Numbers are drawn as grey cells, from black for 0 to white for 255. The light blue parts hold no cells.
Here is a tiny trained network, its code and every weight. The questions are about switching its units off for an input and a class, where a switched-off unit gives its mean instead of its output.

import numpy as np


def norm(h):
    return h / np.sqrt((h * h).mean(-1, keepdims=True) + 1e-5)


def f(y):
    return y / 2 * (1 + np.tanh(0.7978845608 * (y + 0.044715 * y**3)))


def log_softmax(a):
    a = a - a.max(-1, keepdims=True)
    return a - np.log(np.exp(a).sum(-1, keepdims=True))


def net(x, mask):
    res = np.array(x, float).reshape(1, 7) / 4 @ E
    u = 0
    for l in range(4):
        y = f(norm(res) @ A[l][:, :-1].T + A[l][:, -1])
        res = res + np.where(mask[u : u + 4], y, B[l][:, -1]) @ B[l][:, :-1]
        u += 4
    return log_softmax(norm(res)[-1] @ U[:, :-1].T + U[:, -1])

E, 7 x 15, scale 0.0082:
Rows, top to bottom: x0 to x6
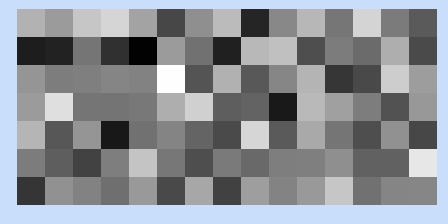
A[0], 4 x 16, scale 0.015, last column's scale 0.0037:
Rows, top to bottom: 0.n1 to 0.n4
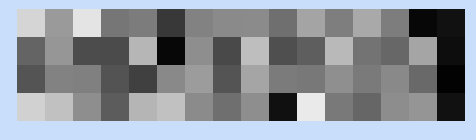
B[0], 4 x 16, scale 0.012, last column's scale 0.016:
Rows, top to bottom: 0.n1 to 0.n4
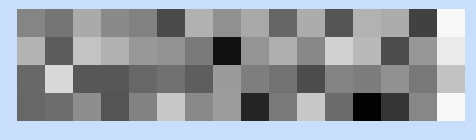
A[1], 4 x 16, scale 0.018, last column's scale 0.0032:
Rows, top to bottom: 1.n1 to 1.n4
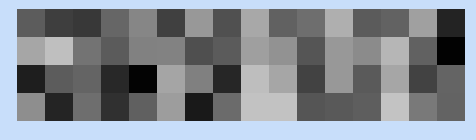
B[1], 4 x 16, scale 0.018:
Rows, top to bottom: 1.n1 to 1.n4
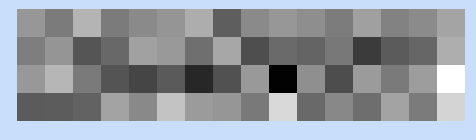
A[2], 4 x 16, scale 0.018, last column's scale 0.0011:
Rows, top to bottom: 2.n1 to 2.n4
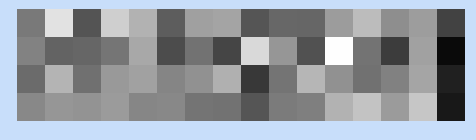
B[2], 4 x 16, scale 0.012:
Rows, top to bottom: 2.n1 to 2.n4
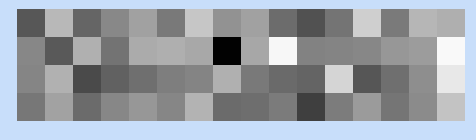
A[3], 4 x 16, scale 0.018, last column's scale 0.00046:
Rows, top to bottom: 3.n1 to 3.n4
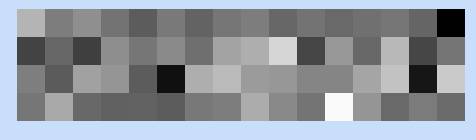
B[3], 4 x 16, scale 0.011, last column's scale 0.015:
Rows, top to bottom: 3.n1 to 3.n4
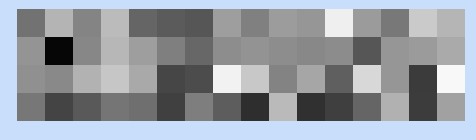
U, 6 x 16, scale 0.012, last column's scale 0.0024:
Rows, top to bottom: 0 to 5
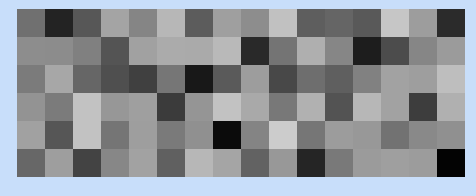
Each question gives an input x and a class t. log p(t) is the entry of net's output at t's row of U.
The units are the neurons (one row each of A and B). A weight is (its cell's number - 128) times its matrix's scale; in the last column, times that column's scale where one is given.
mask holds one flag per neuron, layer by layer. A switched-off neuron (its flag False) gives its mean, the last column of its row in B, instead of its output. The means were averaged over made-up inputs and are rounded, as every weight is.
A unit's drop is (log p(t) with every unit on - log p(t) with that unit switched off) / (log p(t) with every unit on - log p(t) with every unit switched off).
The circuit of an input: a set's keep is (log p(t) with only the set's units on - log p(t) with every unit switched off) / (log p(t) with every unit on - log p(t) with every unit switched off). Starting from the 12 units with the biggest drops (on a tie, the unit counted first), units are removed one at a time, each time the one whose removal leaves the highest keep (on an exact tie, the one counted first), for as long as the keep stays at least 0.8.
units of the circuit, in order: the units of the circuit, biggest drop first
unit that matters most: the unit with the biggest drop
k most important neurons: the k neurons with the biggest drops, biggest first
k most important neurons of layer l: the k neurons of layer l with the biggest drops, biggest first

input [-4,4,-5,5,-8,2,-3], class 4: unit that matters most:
0.n2
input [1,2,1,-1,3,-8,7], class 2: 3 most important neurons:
[0.n3 1.n3 1.n2]
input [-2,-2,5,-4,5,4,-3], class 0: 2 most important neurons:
[1.n4 3.n2]
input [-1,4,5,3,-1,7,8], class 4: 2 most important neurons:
[0.n2 1.n1]
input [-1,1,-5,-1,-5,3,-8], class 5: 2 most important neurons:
[0.n2 1.n3]
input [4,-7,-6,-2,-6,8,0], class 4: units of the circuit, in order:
[2.n2 0.n4 0.n1]
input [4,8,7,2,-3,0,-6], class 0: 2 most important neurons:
[1.n4 0.n3]
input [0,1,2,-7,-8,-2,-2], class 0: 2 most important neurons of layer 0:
[0.n1 0.n2]
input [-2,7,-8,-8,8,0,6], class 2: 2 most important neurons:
[1.n3 0.n3]
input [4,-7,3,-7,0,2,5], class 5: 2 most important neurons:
[1.n3 0.n4]
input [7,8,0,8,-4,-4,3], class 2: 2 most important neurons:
[0.n3 1.n3]
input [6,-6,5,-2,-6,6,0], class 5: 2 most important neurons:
[2.n1 0.n4]
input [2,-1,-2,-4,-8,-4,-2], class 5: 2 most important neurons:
[2.n1 0.n1]
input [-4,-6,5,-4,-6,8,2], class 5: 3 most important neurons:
[0.n4 1.n3 0.n2]
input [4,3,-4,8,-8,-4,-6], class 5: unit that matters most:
2.n1
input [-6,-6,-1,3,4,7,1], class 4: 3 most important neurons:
[0.n2 2.n2 1.n2]
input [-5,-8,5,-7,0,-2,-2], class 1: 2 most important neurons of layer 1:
[1.n3 1.n4]
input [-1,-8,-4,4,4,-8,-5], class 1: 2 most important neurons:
[0.n4 2.n3]
